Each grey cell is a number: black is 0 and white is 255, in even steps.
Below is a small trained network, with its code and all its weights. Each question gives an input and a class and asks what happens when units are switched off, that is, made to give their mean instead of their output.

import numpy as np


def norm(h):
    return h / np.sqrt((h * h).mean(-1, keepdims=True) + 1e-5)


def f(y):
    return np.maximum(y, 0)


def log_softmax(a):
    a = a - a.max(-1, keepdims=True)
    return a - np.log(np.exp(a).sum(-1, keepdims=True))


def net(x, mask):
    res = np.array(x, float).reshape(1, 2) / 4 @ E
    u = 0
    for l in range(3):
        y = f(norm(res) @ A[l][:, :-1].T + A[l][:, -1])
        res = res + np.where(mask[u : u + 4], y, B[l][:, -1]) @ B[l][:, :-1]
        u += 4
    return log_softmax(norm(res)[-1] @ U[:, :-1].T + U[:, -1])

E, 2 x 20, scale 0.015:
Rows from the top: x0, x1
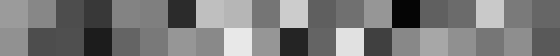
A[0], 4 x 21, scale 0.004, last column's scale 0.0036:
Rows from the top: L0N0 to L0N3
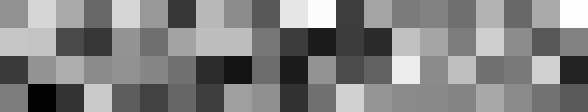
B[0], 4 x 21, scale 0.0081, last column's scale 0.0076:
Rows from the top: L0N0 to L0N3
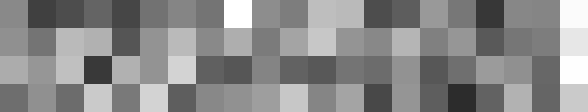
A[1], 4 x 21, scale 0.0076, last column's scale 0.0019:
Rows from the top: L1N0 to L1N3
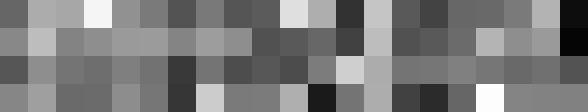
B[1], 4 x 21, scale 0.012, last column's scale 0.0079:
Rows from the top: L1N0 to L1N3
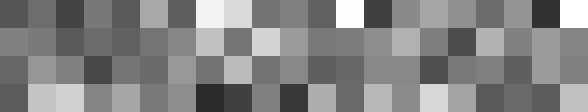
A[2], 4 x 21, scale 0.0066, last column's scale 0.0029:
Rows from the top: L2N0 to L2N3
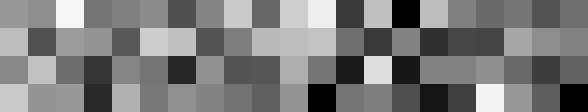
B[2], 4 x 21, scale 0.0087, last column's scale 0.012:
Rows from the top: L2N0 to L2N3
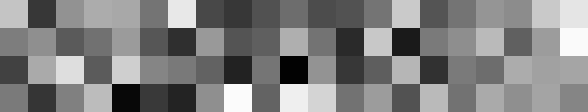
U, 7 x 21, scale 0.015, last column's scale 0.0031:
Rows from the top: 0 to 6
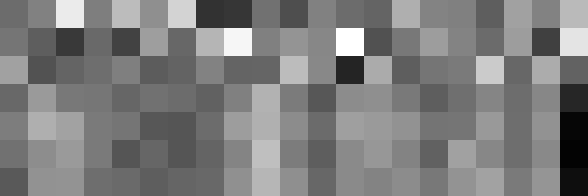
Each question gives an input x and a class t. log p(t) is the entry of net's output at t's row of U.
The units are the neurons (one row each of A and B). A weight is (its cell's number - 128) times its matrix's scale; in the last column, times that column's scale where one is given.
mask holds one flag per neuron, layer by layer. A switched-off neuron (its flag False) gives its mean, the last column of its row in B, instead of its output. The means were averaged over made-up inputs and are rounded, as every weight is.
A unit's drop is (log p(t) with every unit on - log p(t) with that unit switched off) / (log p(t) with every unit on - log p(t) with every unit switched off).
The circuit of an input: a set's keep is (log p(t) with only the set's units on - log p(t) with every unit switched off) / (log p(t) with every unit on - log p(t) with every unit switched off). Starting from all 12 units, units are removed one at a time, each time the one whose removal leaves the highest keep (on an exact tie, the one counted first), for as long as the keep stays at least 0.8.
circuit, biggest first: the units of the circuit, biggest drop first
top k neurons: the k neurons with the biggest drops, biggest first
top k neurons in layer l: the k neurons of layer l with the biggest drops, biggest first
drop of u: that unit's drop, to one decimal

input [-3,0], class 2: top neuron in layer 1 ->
(L1N3)
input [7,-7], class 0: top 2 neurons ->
(L1N3, L2N2)
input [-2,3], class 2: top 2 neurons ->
(L1N0, L2N1)
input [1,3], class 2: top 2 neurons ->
(L1N0, L2N1)
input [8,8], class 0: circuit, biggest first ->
(L1N3, L1N0, L0N0)
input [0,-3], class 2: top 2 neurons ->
(L0N0, L1N0)
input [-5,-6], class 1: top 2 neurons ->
(L1N0, L2N0)
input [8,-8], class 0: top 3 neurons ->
(L1N3, L2N2, L2N0)
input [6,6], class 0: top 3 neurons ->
(L1N3, L1N0, L0N0)
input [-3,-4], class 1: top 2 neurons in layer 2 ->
(L2N0, L2N2)
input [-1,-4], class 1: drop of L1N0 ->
0.8
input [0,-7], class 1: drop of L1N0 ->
1.1
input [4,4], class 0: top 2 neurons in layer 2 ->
(L2N0, L2N1)
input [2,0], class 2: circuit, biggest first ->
(L1N0)
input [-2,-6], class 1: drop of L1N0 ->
1.0
